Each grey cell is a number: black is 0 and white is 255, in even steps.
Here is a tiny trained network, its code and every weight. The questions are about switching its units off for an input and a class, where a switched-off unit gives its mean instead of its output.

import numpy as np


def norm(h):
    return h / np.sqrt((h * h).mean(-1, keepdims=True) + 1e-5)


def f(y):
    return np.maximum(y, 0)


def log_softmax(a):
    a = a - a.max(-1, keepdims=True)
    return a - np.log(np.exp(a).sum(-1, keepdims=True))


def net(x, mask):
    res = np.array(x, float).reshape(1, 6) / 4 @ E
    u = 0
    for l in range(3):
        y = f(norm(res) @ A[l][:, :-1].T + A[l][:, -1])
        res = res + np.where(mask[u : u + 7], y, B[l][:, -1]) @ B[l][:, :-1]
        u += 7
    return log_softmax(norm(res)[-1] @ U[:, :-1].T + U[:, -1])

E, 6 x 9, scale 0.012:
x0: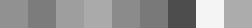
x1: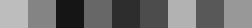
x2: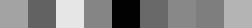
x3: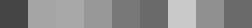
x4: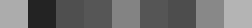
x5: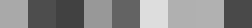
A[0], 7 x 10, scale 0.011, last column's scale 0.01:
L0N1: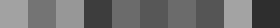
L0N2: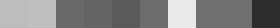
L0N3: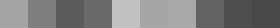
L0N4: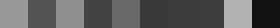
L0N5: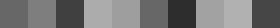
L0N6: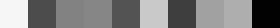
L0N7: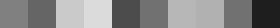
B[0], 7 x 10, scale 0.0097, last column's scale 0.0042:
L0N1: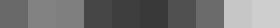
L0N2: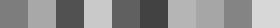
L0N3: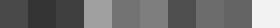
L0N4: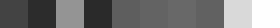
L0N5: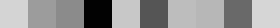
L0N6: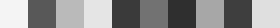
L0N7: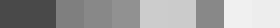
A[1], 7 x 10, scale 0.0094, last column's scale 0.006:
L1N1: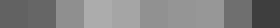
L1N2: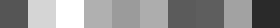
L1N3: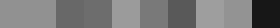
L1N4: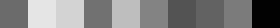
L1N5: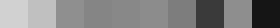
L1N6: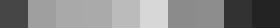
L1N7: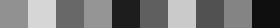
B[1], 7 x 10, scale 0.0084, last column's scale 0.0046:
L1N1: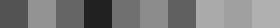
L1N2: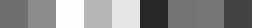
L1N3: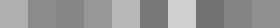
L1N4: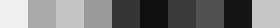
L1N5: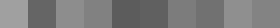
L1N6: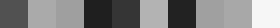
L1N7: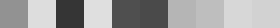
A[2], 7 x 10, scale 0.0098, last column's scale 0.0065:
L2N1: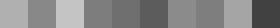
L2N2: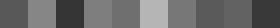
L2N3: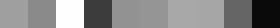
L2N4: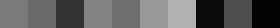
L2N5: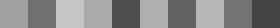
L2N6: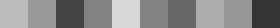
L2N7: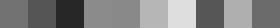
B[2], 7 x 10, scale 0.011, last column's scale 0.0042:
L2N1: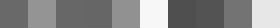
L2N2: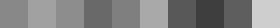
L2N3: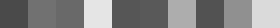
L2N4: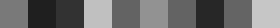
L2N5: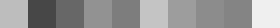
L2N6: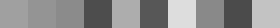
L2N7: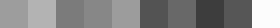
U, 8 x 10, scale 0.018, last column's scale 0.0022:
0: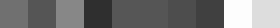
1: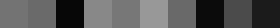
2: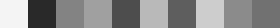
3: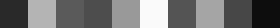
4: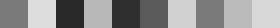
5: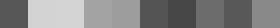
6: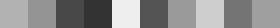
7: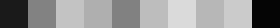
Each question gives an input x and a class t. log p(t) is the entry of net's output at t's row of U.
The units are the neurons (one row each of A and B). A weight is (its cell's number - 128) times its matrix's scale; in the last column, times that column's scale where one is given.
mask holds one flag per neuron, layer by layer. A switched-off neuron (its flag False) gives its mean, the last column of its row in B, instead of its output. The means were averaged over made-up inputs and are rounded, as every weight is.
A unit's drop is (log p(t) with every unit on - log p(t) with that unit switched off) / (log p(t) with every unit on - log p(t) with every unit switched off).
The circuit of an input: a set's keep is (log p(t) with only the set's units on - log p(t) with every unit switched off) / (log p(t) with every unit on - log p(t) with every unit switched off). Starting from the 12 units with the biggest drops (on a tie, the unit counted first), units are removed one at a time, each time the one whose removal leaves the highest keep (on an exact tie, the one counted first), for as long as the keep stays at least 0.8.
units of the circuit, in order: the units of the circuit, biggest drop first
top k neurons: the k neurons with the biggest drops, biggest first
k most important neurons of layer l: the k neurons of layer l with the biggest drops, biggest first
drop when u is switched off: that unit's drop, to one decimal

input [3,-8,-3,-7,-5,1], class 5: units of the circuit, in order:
[L1N2]
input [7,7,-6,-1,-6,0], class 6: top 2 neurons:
[L0N5; L2N6]
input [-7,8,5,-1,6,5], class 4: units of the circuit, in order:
[L1N7; L0N2]
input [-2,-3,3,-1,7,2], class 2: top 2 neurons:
[L0N6; L2N5]
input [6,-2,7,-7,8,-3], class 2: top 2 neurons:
[L0N6; L2N5]
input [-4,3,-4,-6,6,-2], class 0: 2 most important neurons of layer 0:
[L0N4; L0N1]
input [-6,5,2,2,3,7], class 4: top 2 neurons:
[L0N2; L1N7]
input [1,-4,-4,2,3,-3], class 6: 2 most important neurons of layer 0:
[L0N5; L0N6]
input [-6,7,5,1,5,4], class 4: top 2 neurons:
[L1N7; L0N2]
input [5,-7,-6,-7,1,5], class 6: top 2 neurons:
[L0N5; L2N6]
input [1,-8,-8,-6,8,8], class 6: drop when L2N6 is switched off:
0.3
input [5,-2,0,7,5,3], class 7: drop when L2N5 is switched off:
0.0
